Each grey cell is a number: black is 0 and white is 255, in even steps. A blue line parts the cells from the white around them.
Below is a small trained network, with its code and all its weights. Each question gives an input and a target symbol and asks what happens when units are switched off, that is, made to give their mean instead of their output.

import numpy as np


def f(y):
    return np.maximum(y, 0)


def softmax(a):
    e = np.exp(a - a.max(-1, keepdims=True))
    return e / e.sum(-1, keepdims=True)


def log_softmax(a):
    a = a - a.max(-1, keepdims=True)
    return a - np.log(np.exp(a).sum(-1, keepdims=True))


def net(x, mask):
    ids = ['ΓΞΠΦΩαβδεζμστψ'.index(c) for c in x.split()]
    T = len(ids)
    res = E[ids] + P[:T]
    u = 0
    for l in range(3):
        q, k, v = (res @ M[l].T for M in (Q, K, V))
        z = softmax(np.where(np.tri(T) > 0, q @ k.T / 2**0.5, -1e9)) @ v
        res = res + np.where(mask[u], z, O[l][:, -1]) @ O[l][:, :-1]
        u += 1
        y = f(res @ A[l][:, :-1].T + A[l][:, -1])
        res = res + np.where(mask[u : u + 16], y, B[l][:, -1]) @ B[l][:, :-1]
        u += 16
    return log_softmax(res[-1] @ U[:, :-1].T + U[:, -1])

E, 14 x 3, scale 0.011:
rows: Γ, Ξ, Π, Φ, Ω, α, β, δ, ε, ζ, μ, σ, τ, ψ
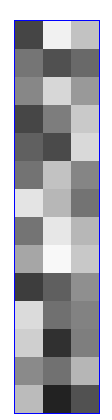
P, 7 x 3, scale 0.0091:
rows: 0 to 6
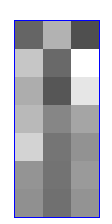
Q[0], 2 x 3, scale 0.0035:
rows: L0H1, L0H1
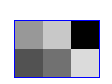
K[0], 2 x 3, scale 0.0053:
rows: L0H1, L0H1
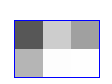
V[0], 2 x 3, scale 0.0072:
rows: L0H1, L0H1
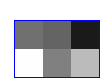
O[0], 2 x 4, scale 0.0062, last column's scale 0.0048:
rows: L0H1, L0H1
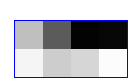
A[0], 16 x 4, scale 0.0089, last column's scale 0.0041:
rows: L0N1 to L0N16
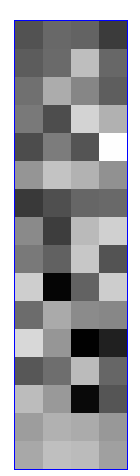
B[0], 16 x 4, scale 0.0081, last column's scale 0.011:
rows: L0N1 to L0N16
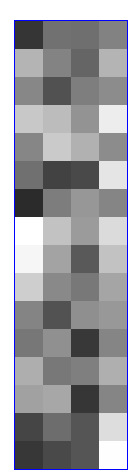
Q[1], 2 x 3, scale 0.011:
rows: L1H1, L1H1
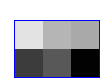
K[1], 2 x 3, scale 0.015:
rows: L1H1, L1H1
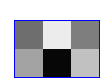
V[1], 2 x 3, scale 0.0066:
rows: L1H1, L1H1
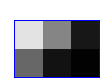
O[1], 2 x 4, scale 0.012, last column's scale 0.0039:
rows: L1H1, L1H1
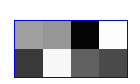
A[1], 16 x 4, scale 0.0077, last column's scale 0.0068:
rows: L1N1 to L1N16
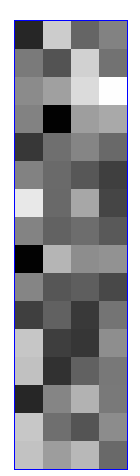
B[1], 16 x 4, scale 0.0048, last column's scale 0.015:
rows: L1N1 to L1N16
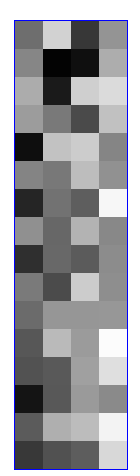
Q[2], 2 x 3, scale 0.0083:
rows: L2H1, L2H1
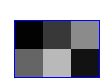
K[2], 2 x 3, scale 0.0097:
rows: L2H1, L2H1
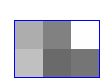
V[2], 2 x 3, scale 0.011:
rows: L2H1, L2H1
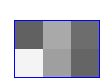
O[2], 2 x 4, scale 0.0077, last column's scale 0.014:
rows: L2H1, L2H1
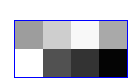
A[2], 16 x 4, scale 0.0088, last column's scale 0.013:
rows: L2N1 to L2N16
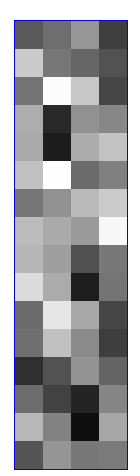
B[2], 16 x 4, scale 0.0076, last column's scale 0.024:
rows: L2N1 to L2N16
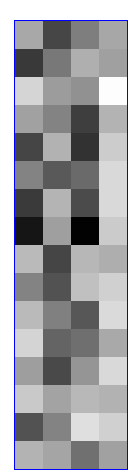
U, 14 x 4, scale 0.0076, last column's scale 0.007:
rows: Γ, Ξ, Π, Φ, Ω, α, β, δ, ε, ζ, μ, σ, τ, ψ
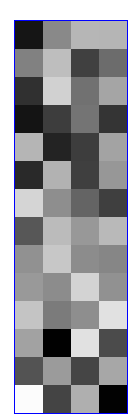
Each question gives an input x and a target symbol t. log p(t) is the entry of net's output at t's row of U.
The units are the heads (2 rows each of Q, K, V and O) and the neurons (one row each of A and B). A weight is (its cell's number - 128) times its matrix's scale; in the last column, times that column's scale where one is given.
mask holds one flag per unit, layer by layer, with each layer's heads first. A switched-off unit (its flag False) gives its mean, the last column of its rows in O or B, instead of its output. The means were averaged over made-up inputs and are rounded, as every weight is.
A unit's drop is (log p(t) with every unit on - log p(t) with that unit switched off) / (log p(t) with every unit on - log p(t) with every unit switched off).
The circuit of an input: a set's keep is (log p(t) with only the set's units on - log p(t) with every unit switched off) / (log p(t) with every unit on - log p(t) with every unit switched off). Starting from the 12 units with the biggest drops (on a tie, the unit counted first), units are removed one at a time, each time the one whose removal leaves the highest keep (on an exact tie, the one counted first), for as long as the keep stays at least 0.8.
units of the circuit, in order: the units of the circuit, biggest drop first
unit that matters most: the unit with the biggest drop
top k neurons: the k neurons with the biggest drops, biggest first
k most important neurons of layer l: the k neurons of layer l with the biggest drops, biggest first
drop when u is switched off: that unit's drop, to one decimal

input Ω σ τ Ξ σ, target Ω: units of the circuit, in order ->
[L2H1]
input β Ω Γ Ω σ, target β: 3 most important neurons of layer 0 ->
[L0N8; L0N4; L0N9]
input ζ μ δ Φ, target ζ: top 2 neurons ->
[L0N8; L0N4]
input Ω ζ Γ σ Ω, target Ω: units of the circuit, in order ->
[L2H1; L1H1; L2N5]
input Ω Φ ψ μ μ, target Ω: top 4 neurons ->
[L0N6; L0N16; L0N5; L2N7]
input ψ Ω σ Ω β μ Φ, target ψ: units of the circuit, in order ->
[L1H1; L0H1; L2H1; L2N10]
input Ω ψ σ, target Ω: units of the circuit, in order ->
[L2H1; L1H1]
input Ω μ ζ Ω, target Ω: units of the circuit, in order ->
[L2H1; L1H1]
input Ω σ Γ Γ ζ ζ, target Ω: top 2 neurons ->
[L0N6; L0N16]
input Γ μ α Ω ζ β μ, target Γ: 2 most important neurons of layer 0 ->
[L0N8; L0N5]
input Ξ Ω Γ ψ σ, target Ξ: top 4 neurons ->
[L0N8; L2N8; L0N4; L0N9]
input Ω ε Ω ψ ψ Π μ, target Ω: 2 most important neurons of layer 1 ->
[L1N7; L1N13]
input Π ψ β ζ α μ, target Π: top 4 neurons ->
[L0N8; L0N4; L0N9; L0N16]
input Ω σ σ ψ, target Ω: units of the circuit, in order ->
[L2H1]
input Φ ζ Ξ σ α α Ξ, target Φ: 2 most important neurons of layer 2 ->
[L2N3; L2N5]
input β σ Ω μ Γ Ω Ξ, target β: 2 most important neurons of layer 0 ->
[L0N8; L0N4]
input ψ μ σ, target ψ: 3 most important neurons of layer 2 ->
[L2N10; L2N9; L2N6]
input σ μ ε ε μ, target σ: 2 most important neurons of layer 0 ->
[L0N6; L0N16]
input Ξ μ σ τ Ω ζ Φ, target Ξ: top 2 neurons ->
[L0N8; L2N8]
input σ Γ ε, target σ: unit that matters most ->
L2H1
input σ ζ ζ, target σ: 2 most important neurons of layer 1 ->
[L1N7; L1N16]
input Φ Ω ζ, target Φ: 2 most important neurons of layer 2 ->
[L2N5; L2N3]
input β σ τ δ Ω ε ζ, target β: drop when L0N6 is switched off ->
0.0
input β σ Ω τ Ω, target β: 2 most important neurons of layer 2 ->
[L2N8; L2N3]
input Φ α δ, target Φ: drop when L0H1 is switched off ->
0.6
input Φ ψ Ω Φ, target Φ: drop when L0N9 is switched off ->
0.9
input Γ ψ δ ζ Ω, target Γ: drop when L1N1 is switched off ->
0.0
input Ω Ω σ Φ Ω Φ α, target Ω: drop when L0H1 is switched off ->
0.1
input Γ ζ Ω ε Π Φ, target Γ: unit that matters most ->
L0H1
